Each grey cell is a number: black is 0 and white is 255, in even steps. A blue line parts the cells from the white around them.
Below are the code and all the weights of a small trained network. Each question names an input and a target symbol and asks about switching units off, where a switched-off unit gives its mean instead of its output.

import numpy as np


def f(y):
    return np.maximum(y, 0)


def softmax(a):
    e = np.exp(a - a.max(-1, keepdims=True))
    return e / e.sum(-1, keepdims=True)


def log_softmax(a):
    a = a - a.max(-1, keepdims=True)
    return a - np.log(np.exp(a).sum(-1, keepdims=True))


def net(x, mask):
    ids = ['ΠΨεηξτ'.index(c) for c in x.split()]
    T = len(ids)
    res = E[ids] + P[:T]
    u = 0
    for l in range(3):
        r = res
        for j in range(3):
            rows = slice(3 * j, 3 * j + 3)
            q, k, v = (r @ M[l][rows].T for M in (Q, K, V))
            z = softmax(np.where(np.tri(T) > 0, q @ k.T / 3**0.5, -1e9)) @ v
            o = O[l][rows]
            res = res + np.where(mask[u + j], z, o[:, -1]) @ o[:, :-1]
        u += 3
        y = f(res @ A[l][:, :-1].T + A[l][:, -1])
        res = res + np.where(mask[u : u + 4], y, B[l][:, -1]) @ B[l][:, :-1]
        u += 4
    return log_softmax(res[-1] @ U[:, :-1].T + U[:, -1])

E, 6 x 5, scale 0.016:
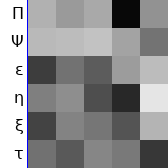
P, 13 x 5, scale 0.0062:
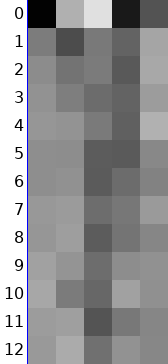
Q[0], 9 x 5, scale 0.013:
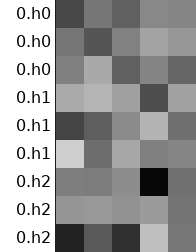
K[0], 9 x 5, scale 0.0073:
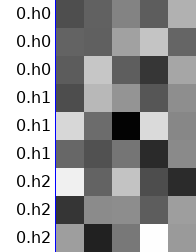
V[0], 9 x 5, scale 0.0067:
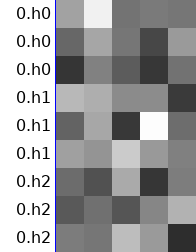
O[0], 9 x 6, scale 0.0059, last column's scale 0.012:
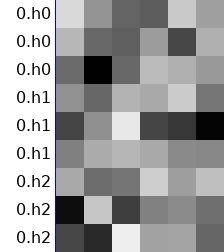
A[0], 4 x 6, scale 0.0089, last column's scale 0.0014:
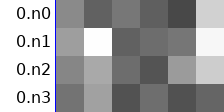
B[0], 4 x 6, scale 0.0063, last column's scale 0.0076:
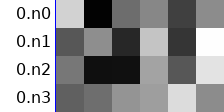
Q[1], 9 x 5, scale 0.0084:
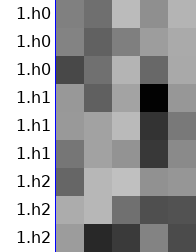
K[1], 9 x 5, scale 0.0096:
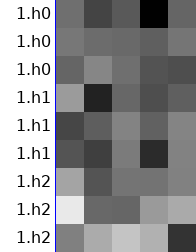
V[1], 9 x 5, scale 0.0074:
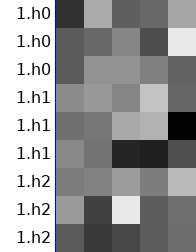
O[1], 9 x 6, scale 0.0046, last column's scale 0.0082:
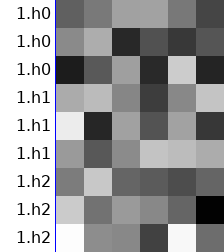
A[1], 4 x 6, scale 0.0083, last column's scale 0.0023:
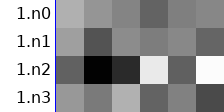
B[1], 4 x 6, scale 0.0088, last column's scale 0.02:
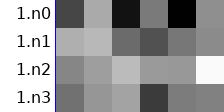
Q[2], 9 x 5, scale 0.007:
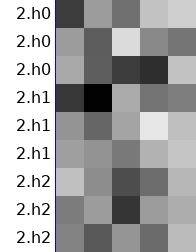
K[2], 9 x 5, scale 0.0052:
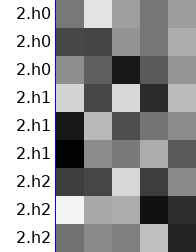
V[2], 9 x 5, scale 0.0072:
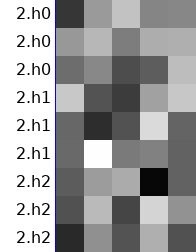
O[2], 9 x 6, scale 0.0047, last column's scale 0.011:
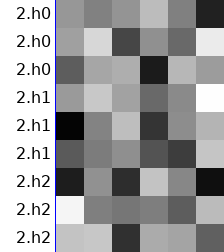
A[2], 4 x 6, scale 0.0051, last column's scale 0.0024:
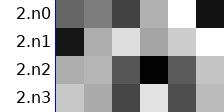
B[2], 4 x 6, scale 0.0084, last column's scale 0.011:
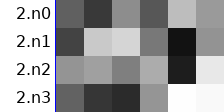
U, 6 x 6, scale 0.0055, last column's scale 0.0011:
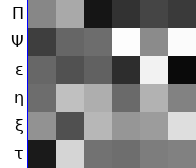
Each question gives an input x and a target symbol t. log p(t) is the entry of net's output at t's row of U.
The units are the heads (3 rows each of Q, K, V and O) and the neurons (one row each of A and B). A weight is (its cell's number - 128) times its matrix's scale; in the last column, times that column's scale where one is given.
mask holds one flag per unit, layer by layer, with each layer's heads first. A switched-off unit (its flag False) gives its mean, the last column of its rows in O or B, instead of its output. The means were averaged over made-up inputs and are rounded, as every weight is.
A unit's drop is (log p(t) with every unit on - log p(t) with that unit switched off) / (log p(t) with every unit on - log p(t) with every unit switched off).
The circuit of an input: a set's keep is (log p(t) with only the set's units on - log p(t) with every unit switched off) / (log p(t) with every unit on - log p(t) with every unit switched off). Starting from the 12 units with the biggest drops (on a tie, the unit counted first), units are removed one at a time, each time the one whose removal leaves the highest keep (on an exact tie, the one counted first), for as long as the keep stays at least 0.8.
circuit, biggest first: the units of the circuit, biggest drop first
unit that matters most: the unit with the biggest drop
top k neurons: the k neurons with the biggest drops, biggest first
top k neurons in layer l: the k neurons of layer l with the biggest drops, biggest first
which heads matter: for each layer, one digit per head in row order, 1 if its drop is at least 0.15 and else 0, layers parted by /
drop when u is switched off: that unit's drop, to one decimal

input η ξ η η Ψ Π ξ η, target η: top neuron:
[2.n3]
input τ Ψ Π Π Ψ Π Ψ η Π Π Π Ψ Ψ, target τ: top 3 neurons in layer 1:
[1.n3; 1.n1; 1.n2]
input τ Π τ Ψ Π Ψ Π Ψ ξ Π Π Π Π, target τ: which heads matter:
111 / 111 / 001
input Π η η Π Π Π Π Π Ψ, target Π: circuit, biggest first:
[1.h1; 0.n2; 1.n0; 1.n2]
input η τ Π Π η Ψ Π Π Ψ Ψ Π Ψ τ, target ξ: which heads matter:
000 / 100 / 001
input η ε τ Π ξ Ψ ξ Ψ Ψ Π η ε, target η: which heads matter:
000 / 010 / 000
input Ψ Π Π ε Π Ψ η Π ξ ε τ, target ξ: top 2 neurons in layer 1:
[1.n0; 1.n2]
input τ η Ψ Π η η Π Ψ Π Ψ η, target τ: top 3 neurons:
[2.n1; 2.n3; 0.n0]
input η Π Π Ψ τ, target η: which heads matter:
001 / 001 / 010
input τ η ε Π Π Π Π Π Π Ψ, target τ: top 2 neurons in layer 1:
[1.n3; 1.n1]
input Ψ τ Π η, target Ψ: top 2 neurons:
[0.n2; 0.n1]
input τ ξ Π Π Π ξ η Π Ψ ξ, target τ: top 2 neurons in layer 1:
[1.n3; 1.n1]
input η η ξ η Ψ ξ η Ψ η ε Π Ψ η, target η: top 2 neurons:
[2.n3; 0.n1]
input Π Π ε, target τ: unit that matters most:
0.h2
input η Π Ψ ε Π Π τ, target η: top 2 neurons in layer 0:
[0.n1; 0.n2]
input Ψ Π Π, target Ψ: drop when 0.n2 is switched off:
0.2
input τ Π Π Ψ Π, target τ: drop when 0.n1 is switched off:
0.2
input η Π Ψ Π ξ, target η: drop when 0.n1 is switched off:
0.1
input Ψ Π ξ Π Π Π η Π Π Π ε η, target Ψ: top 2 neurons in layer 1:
[1.n2; 1.n3]
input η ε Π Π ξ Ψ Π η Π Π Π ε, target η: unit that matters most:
2.n3
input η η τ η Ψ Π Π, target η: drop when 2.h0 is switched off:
0.2
